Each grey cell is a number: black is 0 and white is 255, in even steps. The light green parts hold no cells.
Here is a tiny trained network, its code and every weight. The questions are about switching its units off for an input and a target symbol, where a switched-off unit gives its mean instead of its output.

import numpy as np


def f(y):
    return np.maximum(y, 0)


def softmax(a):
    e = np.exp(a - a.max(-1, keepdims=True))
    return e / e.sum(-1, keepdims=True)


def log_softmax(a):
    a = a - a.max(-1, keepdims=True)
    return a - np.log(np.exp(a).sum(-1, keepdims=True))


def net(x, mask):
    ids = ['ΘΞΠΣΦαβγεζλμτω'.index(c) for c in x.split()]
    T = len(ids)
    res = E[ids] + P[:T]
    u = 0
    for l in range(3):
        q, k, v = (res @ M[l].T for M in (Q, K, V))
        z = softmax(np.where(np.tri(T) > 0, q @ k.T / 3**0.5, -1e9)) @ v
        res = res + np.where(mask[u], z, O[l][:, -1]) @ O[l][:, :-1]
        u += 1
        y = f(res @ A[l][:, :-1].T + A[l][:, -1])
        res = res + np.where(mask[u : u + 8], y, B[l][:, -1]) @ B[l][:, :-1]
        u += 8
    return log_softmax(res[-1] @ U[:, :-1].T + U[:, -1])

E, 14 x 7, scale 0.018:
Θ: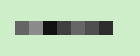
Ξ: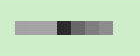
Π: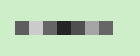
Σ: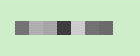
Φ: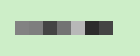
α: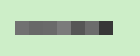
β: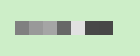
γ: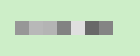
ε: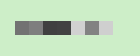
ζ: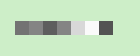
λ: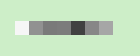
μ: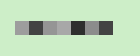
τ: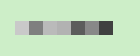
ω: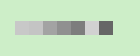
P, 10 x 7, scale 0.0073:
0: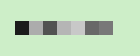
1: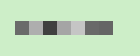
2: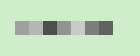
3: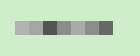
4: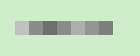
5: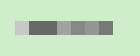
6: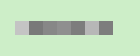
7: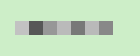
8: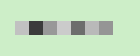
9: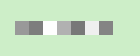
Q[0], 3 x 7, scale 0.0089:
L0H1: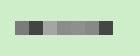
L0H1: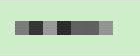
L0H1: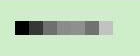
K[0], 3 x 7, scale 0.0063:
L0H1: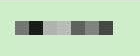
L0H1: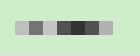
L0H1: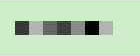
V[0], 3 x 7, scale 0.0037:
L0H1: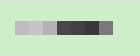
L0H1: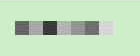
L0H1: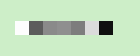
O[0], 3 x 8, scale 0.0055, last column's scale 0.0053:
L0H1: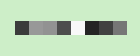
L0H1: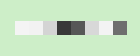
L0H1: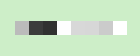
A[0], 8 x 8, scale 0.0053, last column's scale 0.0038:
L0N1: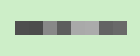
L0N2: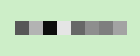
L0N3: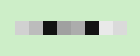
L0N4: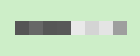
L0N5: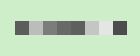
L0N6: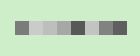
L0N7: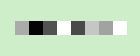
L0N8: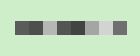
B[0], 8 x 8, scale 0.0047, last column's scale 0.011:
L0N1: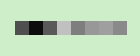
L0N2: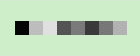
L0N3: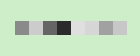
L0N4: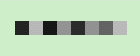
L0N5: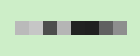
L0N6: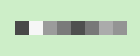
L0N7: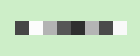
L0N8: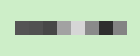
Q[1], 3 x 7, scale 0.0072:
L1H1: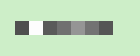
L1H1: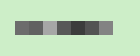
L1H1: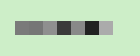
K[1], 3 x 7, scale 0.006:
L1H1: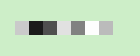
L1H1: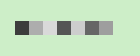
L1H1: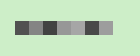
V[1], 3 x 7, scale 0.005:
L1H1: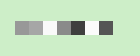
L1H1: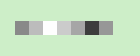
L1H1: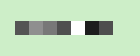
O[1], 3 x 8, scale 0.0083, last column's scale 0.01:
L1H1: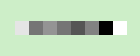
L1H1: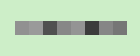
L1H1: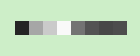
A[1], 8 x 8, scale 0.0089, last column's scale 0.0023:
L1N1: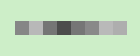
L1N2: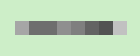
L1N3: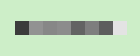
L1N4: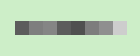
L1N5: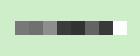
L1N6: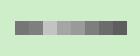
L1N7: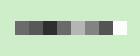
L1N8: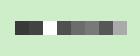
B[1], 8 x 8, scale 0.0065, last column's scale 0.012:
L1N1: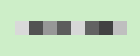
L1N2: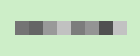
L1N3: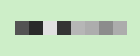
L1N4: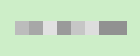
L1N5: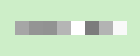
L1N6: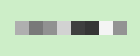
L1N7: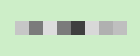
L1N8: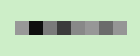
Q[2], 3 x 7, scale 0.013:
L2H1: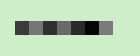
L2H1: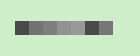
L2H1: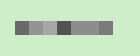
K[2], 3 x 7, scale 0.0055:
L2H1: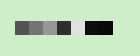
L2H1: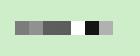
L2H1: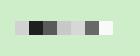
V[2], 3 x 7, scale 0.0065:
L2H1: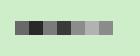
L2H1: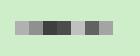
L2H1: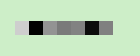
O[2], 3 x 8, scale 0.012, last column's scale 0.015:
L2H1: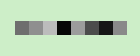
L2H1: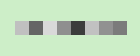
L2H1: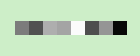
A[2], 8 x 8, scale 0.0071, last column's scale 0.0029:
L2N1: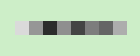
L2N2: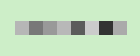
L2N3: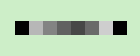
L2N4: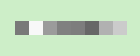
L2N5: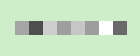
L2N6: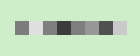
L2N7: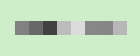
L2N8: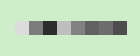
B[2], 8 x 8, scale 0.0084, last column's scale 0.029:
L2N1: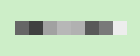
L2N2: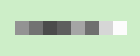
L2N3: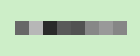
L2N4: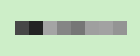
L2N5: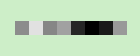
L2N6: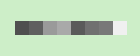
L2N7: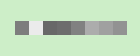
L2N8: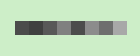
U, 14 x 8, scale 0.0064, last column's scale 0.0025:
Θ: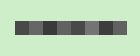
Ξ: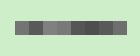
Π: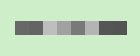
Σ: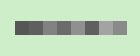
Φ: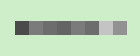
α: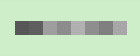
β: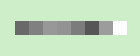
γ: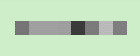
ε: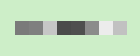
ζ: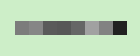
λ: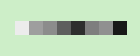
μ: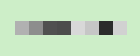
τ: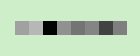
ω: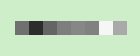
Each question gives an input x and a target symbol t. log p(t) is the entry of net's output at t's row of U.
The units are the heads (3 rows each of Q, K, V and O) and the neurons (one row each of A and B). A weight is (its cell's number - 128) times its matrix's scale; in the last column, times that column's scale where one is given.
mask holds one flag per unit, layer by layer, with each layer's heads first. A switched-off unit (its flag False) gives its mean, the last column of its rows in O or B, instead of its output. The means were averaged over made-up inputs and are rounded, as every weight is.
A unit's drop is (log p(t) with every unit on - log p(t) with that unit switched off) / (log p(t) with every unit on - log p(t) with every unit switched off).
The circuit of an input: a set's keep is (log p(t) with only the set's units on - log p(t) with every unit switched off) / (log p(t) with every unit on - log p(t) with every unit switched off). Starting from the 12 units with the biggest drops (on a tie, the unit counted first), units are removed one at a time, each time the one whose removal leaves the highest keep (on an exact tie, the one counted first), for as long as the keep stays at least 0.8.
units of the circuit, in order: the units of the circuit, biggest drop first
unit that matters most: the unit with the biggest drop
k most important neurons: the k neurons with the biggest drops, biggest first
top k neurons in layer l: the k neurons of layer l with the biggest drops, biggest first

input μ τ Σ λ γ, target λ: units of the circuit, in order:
L2H1, L2N5, L2N1
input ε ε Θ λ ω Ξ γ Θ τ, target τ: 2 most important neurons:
L1N1, L1N6
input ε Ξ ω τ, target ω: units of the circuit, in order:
L2H1, L2N2, L2N5
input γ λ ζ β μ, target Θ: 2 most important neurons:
L0N4, L1N7
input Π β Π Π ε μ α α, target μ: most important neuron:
L1N1
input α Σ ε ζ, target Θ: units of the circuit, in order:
L2H1, L2N6, L0N4
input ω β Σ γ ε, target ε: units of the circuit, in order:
L1N7, L2H1, L0N3
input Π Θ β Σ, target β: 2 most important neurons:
L1N6, L2N5
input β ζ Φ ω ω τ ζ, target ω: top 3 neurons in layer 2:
L2N2, L2N1, L2N5
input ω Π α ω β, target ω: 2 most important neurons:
L1N5, L1N3
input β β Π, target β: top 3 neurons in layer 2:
L2N5, L2N2, L2N8
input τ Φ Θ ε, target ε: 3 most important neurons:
L1N7, L0N7, L0N2
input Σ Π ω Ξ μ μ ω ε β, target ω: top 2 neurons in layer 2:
L2N2, L2N5
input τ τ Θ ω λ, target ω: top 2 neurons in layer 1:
L1N1, L1N3
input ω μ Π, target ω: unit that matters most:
L0N7
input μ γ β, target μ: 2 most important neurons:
L0N3, L2N6
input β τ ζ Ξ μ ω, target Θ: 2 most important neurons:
L1N7, L2N6
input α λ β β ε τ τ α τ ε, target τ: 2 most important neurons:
L1N1, L2N5
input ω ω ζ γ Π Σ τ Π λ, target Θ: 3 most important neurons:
L1N7, L2N6, L0N4
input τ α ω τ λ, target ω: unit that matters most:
L1N5
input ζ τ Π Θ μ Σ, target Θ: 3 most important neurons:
L0N4, L2N6, L1N3
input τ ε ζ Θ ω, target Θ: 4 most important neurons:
L1N7, L2N6, L0N4, L2N8
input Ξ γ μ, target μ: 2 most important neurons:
L0N7, L2N6
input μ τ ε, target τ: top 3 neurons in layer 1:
L1N1, L1N6, L1N3
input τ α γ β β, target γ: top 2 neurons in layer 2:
L2N5, L2N1
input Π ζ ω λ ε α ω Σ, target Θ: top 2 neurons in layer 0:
L0N4, L0N1
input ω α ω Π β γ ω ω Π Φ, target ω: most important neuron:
L1N7
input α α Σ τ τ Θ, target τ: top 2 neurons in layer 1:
L1N5, L1N6
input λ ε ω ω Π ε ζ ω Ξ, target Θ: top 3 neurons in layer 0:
L0N4, L0N2, L0N1
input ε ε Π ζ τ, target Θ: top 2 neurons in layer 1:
L1N7, L1N3
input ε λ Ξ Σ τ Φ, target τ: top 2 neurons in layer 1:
L1N1, L1N7
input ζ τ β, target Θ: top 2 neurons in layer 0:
L0N4, L0N2
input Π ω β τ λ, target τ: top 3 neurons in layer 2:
L2N5, L2N6, L2N7
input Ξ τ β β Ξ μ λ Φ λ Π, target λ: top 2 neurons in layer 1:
L1N5, L1N3
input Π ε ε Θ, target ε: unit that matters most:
L1H1
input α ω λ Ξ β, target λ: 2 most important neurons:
L0N6, L1N7
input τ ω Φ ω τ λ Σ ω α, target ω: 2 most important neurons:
L2N2, L2N5
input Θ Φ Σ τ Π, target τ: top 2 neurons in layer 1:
L1N6, L1N5
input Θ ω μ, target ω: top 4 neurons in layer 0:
L0N7, L0N4, L0N3, L0N2
